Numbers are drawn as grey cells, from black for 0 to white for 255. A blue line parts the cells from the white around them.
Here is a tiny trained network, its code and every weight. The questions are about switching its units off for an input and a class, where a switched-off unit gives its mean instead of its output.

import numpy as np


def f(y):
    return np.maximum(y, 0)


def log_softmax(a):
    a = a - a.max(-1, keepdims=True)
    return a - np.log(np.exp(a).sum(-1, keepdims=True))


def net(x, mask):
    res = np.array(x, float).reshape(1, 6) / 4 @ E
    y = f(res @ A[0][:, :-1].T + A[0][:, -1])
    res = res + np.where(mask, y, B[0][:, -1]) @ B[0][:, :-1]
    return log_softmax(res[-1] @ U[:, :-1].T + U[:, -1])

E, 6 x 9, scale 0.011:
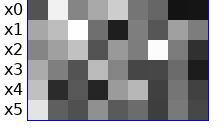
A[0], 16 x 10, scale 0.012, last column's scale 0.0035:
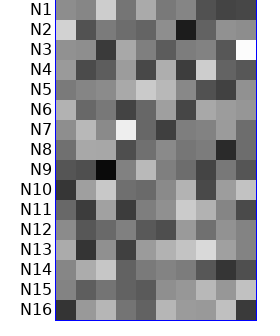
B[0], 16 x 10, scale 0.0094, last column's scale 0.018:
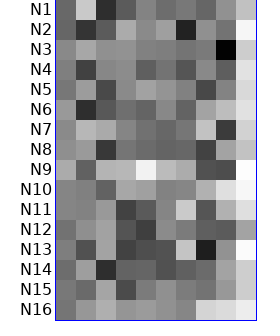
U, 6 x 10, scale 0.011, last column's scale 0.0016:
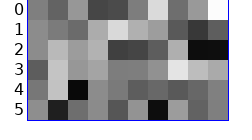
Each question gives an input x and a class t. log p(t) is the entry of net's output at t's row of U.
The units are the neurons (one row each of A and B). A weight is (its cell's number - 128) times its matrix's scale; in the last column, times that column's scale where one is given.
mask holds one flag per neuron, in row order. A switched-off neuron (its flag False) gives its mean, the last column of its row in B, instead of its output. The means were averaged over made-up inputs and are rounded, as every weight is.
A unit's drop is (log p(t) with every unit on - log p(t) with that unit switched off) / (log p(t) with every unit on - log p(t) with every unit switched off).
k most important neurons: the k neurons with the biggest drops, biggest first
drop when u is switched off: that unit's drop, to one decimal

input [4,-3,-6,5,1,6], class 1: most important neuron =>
N9
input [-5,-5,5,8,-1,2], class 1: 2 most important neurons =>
N7, N9
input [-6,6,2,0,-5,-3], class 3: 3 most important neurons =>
N16, N10, N7
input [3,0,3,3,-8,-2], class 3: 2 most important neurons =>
N10, N7
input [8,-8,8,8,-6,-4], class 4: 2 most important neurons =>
N1, N14
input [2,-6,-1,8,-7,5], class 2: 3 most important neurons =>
N7, N3, N10
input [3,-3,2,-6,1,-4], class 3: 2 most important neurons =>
N10, N16
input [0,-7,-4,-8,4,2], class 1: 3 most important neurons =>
N9, N16, N14
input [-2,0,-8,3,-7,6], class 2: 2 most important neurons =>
N7, N3
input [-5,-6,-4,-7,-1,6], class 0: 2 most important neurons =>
N13, N11
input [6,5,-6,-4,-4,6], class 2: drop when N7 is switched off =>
0.1
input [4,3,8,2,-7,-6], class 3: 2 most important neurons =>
N10, N16
